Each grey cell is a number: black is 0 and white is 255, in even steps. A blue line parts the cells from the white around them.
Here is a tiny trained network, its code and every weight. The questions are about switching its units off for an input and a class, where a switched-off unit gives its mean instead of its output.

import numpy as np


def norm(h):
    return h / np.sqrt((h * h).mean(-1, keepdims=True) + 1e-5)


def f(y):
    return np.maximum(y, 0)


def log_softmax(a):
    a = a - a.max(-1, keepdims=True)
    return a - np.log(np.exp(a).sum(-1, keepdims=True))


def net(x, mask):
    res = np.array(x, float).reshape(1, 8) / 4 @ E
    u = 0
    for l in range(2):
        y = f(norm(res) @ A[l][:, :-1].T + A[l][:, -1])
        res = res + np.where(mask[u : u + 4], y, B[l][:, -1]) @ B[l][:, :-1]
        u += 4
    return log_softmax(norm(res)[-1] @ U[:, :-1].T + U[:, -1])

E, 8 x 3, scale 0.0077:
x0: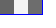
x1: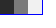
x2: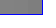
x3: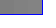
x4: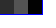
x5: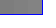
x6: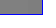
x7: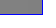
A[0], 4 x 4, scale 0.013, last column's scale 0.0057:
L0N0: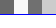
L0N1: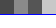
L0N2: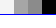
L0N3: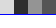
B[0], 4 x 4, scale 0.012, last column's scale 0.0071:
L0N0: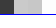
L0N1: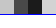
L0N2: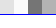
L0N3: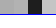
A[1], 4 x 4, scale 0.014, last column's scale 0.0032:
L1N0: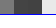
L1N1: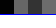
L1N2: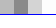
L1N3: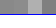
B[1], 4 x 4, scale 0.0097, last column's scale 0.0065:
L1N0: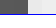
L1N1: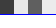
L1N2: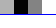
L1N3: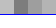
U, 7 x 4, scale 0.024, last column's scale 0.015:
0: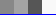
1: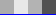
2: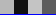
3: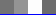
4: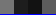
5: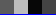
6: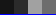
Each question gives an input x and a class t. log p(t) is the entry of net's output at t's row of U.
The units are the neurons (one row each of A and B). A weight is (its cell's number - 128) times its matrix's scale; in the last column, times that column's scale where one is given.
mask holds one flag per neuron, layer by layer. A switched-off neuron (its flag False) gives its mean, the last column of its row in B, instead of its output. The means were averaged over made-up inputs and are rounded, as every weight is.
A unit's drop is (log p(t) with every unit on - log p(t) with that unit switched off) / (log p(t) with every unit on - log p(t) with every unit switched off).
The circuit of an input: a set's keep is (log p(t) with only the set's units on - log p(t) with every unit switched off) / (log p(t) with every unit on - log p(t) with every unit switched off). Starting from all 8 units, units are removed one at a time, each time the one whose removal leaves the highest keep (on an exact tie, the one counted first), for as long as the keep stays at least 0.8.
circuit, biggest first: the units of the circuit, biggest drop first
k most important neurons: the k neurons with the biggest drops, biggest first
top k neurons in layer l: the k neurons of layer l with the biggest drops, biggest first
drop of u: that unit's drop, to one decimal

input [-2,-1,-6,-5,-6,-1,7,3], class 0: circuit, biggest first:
L0N3, L0N0
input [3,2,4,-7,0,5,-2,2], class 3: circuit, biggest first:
L0N3
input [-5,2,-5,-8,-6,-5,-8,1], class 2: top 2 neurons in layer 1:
L1N2, L1N1
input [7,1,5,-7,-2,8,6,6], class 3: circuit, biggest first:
L0N3, L0N2
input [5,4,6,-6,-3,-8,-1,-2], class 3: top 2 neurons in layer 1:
L1N1, L1N2
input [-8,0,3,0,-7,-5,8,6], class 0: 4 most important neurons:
L0N3, L1N0, L0N2, L0N0
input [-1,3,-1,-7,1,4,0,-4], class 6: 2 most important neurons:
L0N0, L0N2
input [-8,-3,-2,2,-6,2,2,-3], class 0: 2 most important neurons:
L0N3, L0N2
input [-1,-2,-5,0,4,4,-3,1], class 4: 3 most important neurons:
L0N1, L0N0, L1N0
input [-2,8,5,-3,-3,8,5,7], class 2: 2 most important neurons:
L0N0, L1N2
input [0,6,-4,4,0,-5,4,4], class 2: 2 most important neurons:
L0N3, L0N0
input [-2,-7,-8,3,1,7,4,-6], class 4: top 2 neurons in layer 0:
L0N0, L0N2
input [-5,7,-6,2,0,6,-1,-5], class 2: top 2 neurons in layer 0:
L0N0, L0N1
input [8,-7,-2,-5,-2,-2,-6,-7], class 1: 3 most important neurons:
L0N0, L0N3, L1N1
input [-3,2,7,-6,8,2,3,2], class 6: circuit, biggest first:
L1N0
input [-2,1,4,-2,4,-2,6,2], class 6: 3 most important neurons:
L1N0, L0N3, L0N2
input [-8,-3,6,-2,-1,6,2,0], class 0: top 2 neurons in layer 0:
L0N3, L0N1
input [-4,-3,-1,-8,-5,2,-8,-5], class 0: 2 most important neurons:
L0N3, L0N0
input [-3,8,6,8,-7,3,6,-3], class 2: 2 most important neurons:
L1N2, L0N0
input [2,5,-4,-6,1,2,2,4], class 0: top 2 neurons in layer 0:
L0N2, L0N1
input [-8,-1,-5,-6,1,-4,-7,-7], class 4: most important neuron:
L0N3
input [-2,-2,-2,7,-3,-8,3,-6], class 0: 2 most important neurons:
L0N3, L0N0
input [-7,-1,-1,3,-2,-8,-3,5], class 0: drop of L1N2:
0.3
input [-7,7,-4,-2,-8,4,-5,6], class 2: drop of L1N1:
0.0
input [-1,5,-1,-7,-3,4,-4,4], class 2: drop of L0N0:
0.1
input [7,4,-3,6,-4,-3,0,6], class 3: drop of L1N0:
-0.1
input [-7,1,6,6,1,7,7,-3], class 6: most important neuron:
L1N0
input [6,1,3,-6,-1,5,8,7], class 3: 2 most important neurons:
L0N0, L0N3
